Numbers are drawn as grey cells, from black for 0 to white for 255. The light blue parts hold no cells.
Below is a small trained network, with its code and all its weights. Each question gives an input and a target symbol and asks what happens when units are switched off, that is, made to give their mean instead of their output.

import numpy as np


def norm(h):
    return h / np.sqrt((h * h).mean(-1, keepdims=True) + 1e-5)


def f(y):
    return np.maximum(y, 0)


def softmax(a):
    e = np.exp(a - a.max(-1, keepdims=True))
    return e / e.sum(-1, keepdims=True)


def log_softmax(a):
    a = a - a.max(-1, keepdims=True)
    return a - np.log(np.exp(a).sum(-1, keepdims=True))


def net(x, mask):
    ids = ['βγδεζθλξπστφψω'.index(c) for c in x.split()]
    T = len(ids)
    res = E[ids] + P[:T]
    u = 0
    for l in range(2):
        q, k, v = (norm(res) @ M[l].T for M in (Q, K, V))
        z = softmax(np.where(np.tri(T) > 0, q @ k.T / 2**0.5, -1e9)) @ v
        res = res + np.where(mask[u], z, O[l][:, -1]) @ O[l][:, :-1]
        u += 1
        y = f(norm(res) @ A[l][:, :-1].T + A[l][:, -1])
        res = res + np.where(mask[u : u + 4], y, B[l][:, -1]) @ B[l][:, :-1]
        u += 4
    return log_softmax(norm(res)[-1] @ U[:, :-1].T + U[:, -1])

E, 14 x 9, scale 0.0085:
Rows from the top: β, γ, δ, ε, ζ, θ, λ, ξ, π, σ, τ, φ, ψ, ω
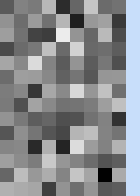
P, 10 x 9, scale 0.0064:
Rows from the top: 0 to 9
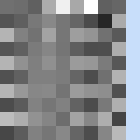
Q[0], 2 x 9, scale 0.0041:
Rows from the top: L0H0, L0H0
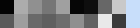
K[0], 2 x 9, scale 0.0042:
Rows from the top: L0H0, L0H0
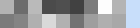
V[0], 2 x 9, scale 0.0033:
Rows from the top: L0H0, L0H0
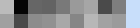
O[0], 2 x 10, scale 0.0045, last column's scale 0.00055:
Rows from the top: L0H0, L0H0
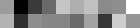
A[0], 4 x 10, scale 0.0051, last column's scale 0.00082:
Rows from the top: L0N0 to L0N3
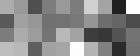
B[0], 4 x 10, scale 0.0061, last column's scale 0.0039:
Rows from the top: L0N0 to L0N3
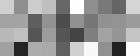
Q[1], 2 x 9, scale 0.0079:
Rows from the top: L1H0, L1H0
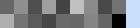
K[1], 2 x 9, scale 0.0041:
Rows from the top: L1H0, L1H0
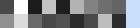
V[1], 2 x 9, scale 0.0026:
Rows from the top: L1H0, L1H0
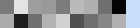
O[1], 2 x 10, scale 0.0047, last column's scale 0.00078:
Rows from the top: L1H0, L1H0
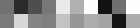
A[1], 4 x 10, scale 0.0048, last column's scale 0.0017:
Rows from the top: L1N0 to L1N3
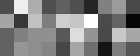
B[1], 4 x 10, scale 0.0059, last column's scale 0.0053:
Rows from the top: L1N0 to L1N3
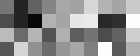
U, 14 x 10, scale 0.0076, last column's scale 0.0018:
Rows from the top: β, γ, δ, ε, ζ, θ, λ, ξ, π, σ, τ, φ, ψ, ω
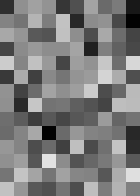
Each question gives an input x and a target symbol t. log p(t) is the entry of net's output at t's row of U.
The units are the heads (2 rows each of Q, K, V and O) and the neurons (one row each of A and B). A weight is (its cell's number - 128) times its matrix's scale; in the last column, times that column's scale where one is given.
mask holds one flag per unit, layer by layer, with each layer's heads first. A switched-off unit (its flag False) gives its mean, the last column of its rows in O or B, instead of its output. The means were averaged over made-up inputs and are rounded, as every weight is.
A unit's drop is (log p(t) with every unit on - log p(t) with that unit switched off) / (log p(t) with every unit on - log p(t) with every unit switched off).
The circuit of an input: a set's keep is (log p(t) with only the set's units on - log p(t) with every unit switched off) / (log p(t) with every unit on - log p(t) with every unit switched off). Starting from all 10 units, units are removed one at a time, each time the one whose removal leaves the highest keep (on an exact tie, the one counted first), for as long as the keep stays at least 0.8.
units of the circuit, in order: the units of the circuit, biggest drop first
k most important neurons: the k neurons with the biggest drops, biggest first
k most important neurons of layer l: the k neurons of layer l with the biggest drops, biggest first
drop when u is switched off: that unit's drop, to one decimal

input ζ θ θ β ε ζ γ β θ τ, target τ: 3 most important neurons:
(L0N3; L1N1; L1N2)
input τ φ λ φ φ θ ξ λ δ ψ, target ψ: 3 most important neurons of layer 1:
(L1N1; L1N3; L1N2)
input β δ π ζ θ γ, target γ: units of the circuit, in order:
(L0N3; L1N1)
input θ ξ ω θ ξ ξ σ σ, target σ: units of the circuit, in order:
(L0N3; L1N1; L1N2)
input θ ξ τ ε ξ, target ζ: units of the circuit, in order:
(L1H0; L0N3; L0N0; L1N1)
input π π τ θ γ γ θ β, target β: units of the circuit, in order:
(L1N1; L0N3; L1N0)
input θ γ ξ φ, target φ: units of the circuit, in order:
(L0N3; L1N1; L0N2)
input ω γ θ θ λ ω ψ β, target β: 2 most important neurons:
(L0N3; L1N1)
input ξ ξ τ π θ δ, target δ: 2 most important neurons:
(L0N3; L1N1)
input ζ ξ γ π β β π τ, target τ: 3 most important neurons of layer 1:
(L1N1; L1N2; L1N0)
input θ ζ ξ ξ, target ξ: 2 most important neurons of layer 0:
(L0N3; L0N2)
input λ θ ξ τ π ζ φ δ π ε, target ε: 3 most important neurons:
(L0N3; L1N1; L1N0)
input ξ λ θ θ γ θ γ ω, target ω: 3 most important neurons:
(L0N2; L1N1; L1N0)
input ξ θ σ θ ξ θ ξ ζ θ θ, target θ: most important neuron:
(L0N3)
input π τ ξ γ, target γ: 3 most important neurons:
(L0N3; L1N1; L0N0)
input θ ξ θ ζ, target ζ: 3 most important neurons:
(L1N1; L1N0; L0N2)
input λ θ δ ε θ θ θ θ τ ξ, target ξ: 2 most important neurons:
(L1N1; L1N3)
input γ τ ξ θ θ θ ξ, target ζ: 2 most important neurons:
(L0N3; L1N1)
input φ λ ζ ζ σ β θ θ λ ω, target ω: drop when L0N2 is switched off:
0.4
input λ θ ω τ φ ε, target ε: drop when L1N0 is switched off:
0.1
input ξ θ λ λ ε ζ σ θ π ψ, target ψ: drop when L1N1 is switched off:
0.4
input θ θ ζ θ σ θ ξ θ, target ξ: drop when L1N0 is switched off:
-0.1
